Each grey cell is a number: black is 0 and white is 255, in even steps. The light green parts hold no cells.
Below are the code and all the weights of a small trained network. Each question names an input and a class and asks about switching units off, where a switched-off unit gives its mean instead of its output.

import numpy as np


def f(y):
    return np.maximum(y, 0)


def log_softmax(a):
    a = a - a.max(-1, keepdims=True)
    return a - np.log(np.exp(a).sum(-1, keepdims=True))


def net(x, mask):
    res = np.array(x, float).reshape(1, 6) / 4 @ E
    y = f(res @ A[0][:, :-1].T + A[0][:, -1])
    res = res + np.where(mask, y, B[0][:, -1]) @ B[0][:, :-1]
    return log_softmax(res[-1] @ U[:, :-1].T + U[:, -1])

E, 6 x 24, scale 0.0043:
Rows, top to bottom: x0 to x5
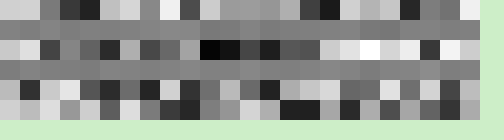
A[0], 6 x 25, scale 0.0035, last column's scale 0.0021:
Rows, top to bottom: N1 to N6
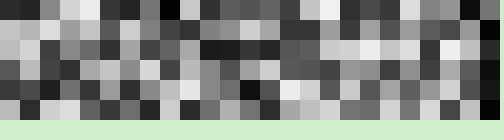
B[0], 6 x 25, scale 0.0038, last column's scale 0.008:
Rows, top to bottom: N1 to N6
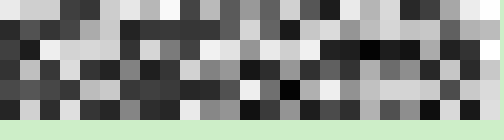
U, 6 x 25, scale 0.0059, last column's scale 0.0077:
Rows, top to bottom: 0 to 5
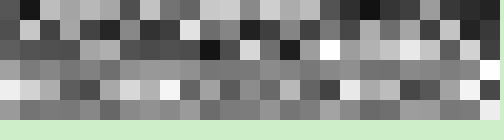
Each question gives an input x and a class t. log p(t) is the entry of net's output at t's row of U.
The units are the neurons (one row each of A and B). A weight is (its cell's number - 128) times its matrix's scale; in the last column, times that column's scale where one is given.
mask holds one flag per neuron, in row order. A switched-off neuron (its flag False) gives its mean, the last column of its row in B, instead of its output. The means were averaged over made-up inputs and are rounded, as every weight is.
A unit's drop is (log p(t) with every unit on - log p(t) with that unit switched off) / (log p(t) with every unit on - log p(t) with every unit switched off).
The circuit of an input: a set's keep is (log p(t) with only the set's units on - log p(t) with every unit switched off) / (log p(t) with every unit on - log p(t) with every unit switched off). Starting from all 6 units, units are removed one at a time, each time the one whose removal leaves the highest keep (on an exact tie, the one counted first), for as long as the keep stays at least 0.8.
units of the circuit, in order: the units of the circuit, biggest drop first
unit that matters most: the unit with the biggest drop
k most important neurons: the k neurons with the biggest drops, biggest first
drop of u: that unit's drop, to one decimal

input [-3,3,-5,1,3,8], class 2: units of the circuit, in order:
[N2]
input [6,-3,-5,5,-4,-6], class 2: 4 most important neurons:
[N5 N3 N1 N6]
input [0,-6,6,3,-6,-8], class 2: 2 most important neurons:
[N5 N6]
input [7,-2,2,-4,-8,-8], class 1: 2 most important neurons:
[N4 N1]
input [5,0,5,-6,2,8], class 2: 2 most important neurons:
[N2 N1]
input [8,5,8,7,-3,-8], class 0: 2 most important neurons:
[N3 N1]
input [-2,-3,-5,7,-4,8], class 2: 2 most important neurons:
[N2 N3]
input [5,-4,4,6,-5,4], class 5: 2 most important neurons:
[N1 N6]
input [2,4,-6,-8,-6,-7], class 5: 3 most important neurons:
[N3 N5 N6]
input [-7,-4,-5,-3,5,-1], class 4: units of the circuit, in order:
[N1 N3]
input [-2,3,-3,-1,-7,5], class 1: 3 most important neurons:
[N4 N3 N5]
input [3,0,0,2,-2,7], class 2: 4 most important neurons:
[N2 N1 N3 N6]
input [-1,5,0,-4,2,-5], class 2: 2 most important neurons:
[N5 N3]
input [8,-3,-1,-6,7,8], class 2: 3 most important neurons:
[N2 N1 N4]
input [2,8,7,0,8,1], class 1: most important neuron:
[N6]
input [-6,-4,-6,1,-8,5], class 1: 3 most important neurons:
[N4 N3 N5]
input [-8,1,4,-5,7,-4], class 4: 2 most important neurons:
[N1 N4]
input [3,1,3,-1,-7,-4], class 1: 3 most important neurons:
[N4 N1 N2]
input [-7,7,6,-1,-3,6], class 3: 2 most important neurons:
[N1 N3]
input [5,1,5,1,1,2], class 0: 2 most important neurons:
[N3 N1]
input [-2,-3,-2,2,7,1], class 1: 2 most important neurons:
[N6 N3]
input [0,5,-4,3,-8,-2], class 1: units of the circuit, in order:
[N4]
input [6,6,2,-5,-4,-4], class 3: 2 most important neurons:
[N1 N6]
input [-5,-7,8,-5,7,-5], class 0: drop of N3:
1.4
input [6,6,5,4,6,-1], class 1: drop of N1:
0.5
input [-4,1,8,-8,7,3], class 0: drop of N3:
1.3
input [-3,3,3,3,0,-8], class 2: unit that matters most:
N5
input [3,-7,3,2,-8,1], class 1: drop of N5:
0.0
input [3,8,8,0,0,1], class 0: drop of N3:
0.7
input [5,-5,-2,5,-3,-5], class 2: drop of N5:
0.5
